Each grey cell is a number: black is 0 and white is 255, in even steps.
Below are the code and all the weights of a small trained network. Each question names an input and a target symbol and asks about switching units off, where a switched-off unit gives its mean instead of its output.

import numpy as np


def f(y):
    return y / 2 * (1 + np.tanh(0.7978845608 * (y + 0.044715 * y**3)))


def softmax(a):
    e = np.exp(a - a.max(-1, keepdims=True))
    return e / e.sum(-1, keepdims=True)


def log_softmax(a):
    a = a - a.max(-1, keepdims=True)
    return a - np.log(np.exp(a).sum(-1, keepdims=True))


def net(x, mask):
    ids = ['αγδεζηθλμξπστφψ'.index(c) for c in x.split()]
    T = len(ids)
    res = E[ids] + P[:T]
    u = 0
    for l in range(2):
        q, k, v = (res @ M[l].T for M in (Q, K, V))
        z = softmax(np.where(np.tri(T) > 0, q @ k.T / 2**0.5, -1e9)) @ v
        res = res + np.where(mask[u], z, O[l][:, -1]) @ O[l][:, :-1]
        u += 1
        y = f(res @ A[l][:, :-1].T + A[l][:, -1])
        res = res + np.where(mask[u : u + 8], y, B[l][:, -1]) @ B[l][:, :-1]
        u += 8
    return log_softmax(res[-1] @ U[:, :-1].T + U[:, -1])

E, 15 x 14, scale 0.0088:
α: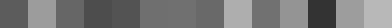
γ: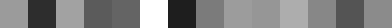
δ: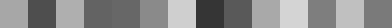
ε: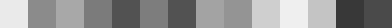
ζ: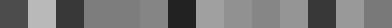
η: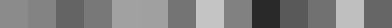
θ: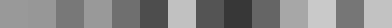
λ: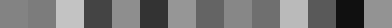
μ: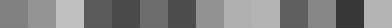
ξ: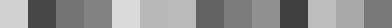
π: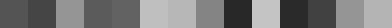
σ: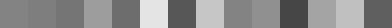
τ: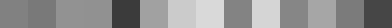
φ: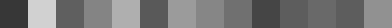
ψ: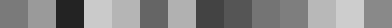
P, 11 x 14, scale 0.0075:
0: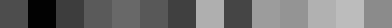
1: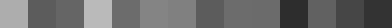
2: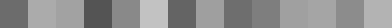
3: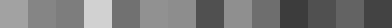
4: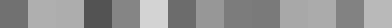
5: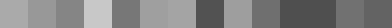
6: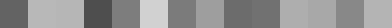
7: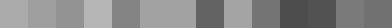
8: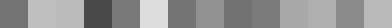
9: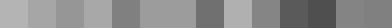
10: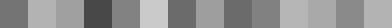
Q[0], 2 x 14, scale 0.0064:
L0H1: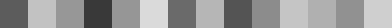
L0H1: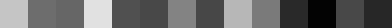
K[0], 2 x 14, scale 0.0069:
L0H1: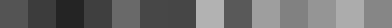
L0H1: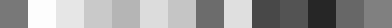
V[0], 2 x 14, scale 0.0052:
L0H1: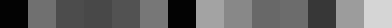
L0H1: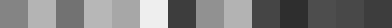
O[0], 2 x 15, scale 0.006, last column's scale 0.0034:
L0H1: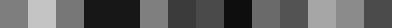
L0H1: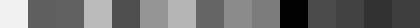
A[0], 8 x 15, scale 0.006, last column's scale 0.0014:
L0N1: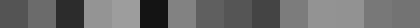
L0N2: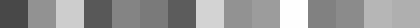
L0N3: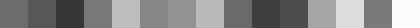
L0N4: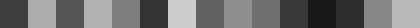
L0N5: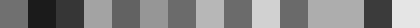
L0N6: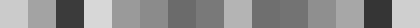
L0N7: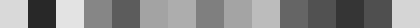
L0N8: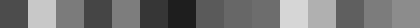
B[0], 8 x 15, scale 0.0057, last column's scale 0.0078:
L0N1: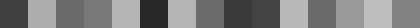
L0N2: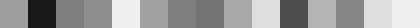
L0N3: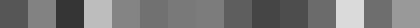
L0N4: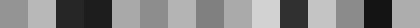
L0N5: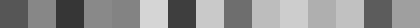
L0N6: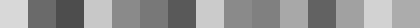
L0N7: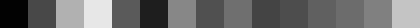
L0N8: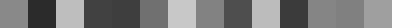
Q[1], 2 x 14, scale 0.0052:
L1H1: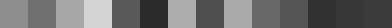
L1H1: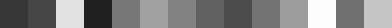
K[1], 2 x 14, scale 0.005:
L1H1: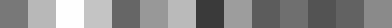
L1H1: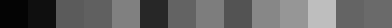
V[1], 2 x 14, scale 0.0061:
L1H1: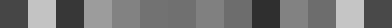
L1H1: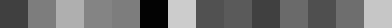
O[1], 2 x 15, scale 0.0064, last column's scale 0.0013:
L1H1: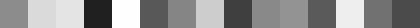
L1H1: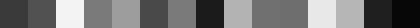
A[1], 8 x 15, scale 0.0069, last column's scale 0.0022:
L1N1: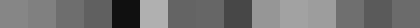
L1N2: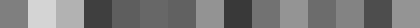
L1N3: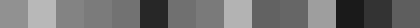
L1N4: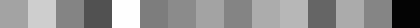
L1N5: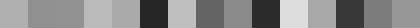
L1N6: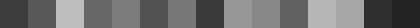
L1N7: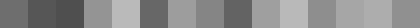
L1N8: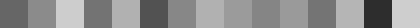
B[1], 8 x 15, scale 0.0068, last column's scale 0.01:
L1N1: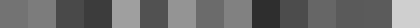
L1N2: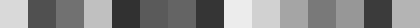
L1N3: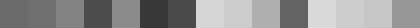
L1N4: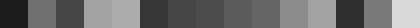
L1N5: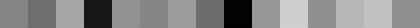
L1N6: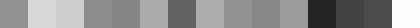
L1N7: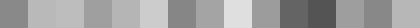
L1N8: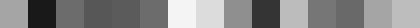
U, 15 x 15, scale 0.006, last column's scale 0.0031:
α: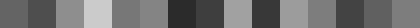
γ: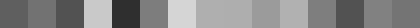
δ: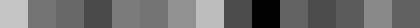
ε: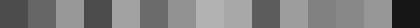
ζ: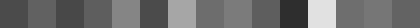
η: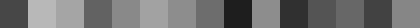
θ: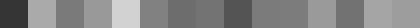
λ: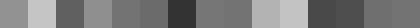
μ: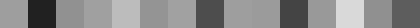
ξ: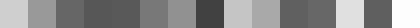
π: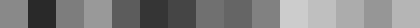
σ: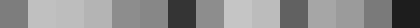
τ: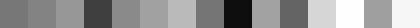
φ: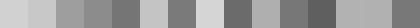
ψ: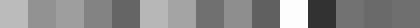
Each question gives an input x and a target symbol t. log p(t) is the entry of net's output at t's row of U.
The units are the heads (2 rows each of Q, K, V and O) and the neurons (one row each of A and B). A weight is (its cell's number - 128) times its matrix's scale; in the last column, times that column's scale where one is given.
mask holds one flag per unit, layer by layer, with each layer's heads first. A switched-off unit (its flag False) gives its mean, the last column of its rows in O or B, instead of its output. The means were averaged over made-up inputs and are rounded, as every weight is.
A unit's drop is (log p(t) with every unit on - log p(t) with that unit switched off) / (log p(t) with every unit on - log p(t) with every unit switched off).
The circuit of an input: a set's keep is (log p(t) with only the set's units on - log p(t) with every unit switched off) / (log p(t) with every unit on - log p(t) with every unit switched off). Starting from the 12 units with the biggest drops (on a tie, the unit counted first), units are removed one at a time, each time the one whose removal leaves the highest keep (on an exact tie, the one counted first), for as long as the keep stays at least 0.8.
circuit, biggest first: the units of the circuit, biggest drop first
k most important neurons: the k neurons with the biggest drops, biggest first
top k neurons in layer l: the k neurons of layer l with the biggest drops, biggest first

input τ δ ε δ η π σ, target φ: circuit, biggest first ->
(L1H1 L0N5 L1N4)
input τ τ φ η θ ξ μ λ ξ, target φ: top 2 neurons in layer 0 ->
(L0N5 L0N2)
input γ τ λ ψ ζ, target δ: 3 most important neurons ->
(L1N1 L0N5 L0N7)
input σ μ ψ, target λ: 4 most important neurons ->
(L1N4 L1N2 L0N5 L0N2)
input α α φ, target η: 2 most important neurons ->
(L0N8 L1N6)
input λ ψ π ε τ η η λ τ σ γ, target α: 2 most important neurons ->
(L1N6 L0N8)
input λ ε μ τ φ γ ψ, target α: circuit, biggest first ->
(L1H1 L0H1 L1N6 L0N8)
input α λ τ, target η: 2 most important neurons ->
(L0N8 L1N6)
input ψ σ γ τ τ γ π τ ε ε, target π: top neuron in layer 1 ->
(L1N5)
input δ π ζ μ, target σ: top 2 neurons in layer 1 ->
(L1N3 L1N6)
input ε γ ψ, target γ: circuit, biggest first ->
(L1H1 L0H1 L0N2)
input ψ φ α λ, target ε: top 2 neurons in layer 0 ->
(L0N7 L0N2)
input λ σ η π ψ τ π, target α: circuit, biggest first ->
(L1H1 L0N8 L0H1 L1N6)
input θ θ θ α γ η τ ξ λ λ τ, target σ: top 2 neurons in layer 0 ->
(L0N2 L0N1)
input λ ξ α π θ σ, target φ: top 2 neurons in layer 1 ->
(L1N4 L1N1)
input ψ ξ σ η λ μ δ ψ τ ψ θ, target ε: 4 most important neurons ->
(L0N1 L1N8 L0N3 L0N2)
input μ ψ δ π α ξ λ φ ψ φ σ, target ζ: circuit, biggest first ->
(L1H1 L0H1 L1N1 L0N8)
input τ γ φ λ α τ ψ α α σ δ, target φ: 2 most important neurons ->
(L0N5 L0N2)
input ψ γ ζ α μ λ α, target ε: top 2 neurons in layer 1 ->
(L1N8 L1N4)
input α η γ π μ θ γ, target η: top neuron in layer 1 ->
(L1N6)
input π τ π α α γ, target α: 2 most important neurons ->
(L0N7 L0N4)
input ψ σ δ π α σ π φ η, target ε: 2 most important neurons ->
(L1N8 L0N1)
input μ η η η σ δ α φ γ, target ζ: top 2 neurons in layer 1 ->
(L1N1 L1N6)
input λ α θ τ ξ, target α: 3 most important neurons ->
(L0N8 L1N6 L0N2)
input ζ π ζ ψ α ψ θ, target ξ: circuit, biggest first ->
(L1N2 L0H1 L1H1 L0N2)
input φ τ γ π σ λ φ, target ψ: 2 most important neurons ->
(L1N6 L1N8)
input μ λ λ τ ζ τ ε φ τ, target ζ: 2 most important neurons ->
(L1N1 L0N7)
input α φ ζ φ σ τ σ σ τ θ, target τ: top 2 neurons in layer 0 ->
(L0N2 L0N7)
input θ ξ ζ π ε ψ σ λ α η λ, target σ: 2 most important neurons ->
(L0N2 L1N6)
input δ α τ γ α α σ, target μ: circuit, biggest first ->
(L0H1 L0N2 L1N6 L1N7)
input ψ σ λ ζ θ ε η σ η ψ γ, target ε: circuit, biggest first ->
(L1H1 L0N1 L1N8 L0N3)
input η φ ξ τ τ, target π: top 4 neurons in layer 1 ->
(L1N2 L1N4 L1N6 L1N8)
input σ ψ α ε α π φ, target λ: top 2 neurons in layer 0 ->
(L0N5 L0N7)
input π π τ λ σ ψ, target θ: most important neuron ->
(L1N4)
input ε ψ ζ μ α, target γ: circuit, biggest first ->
(L1H1 L0H1 L0N2)
